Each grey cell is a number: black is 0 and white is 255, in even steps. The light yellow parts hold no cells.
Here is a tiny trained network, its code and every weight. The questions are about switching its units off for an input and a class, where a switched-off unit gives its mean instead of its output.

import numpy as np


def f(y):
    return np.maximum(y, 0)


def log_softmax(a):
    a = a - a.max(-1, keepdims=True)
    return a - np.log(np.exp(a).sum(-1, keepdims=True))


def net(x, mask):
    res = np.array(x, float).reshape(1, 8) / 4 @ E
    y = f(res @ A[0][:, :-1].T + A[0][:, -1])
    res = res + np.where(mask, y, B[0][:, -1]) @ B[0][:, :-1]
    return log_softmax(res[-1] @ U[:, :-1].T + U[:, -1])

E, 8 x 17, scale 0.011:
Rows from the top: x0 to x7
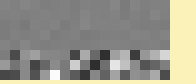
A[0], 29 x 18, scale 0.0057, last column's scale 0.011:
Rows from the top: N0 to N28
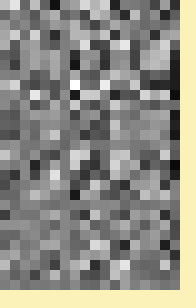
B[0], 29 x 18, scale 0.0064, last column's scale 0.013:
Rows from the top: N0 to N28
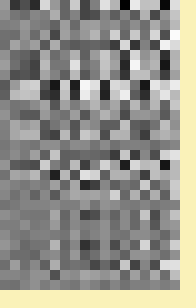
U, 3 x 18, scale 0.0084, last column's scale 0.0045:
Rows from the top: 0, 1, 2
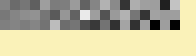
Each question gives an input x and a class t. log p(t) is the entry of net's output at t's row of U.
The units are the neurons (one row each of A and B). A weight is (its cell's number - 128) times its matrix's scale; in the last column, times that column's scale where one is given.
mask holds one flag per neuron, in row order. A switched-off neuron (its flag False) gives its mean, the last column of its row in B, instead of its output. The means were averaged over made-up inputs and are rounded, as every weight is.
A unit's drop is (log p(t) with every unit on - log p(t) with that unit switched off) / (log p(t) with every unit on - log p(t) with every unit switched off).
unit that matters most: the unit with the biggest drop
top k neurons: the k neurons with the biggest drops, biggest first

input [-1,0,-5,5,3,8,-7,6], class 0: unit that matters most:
N6
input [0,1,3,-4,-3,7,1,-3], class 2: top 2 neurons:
(N8, N4)
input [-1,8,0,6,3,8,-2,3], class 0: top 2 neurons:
(N6, N5)
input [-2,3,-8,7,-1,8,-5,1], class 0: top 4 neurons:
(N6, N5, N8, N11)
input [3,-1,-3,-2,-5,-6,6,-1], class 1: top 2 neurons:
(N8, N0)
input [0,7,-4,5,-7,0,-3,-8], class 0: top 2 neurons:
(N0, N8)
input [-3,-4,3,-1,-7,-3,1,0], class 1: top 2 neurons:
(N0, N16)
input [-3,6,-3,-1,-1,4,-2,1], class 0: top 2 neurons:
(N8, N6)
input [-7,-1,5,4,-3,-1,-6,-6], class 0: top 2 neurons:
(N0, N8)
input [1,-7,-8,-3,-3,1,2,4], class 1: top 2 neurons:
(N0, N17)
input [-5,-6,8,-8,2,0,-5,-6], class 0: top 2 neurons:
(N0, N8)
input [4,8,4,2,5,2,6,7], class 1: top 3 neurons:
(N17, N13, N0)
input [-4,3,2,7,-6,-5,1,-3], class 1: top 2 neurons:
(N8, N16)
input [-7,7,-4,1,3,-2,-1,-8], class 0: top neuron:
(N0)
